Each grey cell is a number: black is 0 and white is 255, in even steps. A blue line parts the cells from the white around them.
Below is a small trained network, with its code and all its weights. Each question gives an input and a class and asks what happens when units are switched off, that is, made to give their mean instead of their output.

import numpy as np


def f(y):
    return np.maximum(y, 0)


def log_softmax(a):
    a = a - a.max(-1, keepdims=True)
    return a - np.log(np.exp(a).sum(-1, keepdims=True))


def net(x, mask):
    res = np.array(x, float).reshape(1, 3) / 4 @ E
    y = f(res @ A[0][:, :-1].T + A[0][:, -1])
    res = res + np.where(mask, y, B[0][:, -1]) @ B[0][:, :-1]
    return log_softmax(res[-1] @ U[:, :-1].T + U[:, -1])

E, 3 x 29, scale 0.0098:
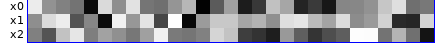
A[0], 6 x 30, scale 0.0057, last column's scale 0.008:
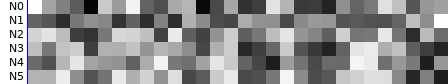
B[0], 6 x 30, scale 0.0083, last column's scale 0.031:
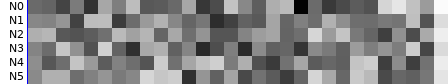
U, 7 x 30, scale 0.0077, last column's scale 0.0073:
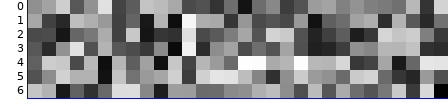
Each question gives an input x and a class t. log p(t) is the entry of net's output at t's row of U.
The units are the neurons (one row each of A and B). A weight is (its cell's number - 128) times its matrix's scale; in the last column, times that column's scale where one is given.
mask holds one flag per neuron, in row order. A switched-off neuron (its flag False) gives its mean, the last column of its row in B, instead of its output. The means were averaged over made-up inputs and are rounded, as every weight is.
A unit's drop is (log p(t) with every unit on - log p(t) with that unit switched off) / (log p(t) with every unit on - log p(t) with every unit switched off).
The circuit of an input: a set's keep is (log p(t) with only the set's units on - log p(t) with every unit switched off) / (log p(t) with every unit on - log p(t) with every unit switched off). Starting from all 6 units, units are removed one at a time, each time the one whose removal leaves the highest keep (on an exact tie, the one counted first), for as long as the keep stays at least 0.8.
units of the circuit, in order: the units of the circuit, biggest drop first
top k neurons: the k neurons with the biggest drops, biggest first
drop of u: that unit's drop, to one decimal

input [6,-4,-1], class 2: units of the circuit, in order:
[N0]
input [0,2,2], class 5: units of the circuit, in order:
[N1 N0]
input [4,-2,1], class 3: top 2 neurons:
[N3 N2]
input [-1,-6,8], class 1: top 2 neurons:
[N4 N0]
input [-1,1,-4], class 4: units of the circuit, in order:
[N0 N3]
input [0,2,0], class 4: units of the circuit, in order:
[N0 N3 N4 N1]
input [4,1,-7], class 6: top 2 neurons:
[N2 N3]
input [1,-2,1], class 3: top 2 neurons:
[N5 N2]
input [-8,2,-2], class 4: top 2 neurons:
[N3 N0]
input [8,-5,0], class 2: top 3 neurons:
[N0 N4 N5]
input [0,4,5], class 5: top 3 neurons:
[N4 N1 N0]
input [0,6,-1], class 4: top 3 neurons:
[N0 N4 N3]
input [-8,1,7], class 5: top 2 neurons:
[N0 N1]
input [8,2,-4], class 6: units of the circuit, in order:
[N2]
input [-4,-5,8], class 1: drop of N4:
0.3
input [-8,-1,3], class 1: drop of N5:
0.3
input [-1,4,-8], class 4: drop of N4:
0.0
